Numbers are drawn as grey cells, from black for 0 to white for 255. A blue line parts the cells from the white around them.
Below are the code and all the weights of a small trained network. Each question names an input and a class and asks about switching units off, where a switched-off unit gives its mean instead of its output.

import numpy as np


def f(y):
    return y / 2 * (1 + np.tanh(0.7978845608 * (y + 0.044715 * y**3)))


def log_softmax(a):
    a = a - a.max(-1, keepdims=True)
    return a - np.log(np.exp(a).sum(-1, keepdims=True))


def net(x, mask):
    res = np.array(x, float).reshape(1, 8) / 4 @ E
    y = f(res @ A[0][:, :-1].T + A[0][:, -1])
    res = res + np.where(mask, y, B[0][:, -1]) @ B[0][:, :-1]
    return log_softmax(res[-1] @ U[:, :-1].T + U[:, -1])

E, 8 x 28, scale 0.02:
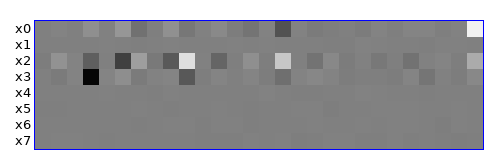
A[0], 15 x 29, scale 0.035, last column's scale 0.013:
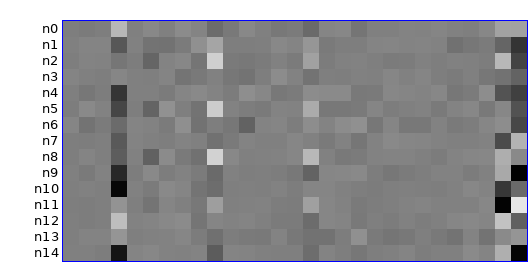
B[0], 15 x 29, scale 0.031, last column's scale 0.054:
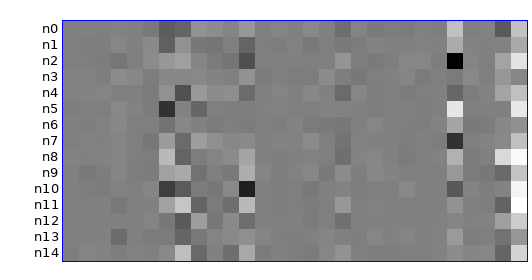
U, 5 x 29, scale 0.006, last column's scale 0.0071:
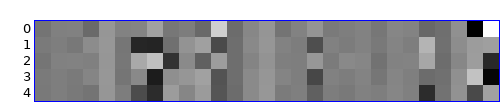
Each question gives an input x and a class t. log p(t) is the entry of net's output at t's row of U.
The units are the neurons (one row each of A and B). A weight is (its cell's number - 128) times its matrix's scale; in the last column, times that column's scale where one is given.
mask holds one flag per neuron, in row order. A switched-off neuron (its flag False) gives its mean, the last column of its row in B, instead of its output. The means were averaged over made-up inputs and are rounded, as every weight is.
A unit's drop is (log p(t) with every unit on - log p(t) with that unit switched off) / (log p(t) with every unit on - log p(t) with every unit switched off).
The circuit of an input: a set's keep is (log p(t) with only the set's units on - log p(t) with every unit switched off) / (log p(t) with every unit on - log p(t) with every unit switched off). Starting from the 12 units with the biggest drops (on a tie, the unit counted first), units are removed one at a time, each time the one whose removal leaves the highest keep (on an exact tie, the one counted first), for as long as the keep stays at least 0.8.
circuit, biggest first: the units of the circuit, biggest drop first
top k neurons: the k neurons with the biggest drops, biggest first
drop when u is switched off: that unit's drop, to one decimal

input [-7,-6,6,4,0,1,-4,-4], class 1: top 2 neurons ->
[n5 n10]
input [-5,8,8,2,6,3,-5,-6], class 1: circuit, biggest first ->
[n5]
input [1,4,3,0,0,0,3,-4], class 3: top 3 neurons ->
[n11 n14 n9]
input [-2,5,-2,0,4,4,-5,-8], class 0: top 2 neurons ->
[n8 n10]
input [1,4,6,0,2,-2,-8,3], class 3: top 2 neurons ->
[n11 n2]
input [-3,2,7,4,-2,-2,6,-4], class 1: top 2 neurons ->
[n5 n10]
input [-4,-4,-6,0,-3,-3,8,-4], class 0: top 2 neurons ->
[n11 n8]
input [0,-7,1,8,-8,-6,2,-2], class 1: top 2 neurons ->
[n10 n11]
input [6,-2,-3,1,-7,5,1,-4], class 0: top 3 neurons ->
[n10 n8 n5]
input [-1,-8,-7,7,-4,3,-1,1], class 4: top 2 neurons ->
[n10 n11]
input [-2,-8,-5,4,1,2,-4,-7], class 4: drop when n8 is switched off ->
0.2
